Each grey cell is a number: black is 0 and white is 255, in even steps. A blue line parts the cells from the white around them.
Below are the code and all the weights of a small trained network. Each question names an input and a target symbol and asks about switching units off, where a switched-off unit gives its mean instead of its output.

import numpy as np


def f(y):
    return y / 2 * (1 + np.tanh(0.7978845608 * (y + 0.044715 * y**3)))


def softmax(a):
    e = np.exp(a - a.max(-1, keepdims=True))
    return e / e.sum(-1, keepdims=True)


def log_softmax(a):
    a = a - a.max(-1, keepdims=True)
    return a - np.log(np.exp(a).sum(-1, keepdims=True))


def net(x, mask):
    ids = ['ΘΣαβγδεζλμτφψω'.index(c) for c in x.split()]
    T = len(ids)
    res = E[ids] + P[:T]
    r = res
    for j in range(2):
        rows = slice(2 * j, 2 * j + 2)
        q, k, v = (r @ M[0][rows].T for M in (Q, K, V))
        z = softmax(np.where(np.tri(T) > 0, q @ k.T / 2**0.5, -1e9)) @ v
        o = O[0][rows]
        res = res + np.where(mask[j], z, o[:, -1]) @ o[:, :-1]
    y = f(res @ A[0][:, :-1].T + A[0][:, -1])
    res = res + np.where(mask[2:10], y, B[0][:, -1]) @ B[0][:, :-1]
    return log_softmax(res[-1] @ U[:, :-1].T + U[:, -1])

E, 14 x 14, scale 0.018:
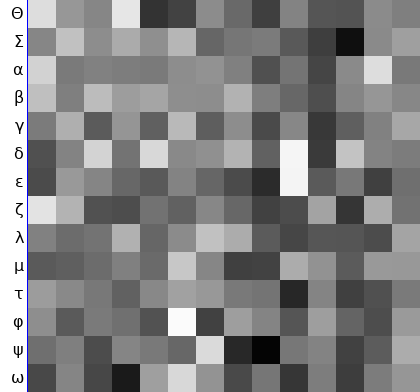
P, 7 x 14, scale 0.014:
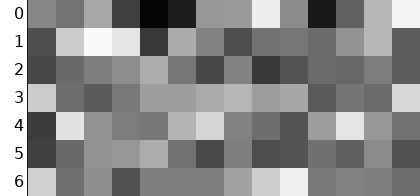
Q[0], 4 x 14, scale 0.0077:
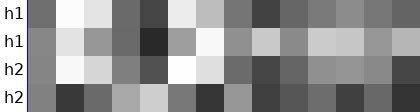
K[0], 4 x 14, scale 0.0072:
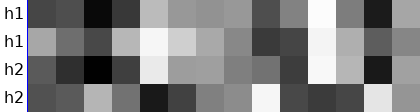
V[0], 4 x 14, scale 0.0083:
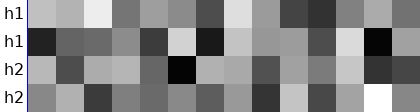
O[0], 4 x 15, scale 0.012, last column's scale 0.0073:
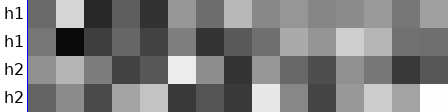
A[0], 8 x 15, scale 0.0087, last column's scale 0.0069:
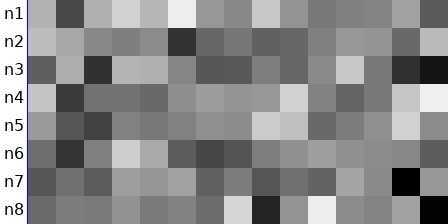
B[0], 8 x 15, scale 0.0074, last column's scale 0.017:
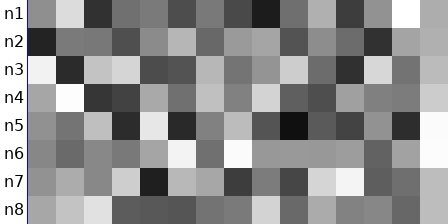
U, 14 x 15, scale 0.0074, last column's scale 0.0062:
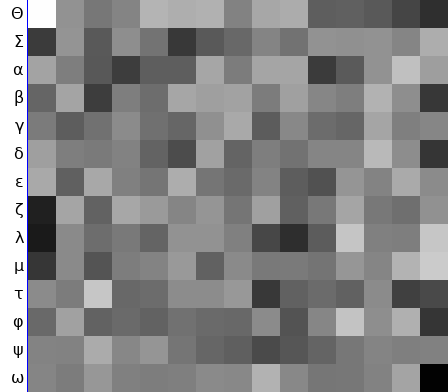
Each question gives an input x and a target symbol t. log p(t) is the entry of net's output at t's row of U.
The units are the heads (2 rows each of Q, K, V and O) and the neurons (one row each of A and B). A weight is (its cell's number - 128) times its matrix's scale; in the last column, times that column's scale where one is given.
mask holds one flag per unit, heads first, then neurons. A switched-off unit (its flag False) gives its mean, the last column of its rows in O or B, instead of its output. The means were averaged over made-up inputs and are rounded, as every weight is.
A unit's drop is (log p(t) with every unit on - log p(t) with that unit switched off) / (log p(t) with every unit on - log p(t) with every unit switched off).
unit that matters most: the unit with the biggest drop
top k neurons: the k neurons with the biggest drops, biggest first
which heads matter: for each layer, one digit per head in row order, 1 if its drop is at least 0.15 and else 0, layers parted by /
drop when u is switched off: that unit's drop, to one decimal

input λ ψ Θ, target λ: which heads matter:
01
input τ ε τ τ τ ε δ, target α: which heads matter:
00
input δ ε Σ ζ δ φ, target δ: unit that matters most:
n3
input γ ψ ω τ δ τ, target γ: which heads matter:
11
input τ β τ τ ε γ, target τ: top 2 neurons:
n8, n4
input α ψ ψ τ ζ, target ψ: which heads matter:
10
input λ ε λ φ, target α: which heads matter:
00
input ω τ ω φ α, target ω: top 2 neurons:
n8, n6
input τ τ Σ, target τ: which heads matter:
01
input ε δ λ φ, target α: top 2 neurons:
n4, n6
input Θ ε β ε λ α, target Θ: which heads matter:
11
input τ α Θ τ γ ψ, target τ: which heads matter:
01
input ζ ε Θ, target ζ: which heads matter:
10
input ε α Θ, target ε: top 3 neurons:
n3, n6, n7
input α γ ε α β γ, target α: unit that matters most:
h1
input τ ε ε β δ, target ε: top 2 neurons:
n3, n6
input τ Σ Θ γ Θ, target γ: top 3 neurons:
n3, n5, n6
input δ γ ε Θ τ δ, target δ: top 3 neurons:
n3, n7, n6
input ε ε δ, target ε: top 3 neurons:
n3, n7, n6
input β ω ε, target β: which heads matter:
10
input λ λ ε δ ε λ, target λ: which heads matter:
01
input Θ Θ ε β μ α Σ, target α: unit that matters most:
n1
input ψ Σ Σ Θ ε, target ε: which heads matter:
10
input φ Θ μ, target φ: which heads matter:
11
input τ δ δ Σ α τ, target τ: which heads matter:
01
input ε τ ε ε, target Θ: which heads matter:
10
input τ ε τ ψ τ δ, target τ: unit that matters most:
h2
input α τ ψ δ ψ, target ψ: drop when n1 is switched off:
0.1
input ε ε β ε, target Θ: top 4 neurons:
n4, n6, n5, n1
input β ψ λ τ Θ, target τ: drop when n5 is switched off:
-0.1
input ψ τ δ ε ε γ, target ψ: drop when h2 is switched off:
0.1
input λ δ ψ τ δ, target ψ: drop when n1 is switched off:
0.2
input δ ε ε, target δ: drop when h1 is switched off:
0.3
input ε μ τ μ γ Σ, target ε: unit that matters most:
h1
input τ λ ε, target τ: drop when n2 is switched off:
0.0
